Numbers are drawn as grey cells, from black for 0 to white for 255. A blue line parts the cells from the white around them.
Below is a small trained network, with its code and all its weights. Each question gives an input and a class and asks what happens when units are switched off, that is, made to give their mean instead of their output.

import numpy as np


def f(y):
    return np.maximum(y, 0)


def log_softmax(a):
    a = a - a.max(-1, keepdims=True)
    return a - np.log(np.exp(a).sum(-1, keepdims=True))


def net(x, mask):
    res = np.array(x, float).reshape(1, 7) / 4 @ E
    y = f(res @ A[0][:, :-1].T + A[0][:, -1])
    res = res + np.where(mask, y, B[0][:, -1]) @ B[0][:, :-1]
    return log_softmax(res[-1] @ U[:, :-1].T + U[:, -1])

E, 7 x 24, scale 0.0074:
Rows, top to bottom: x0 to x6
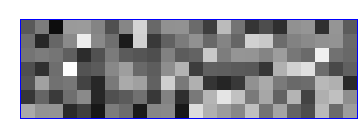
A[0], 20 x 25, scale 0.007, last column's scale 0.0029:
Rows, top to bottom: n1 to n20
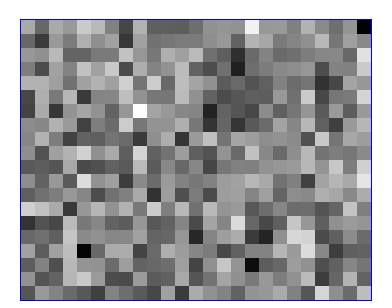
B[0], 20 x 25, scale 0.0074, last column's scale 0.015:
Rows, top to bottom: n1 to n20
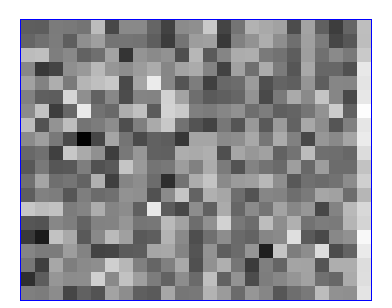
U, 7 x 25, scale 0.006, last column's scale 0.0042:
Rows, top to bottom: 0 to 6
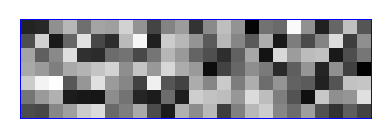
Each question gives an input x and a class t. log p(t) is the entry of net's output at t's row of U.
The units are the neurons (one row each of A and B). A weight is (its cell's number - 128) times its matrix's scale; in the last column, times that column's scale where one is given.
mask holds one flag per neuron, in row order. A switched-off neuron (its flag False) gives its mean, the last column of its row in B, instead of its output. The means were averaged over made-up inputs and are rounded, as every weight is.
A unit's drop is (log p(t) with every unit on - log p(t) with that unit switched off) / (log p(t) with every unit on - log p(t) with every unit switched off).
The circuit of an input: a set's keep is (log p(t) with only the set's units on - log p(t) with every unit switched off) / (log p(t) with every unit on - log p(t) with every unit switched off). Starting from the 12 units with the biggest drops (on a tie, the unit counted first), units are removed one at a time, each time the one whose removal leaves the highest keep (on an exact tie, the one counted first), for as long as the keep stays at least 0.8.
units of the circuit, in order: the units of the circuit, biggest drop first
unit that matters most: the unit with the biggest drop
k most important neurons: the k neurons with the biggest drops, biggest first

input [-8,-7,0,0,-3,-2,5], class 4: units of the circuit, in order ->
[n14]
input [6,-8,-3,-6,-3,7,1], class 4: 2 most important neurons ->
[n14; n16]
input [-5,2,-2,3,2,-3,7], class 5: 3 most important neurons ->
[n6; n9; n20]
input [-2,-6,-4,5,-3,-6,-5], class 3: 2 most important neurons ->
[n5; n4]
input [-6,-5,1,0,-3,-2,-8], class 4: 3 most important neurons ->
[n14; n5; n7]
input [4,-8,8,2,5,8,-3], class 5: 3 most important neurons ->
[n20; n9; n19]
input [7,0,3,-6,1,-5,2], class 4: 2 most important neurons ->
[n6; n4]
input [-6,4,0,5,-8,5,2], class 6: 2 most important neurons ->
[n1; n2]
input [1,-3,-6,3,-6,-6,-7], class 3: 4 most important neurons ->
[n5; n4; n8; n7]
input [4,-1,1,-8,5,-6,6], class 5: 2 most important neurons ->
[n9; n20]
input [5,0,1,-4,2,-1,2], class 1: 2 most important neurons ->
[n9; n14]
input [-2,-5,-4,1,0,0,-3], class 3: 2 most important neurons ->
[n5; n9]
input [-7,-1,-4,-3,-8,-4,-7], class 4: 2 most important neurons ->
[n14; n5]
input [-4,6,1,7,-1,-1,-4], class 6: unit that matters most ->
n10
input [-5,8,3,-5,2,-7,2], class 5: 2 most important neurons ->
[n19; n9]
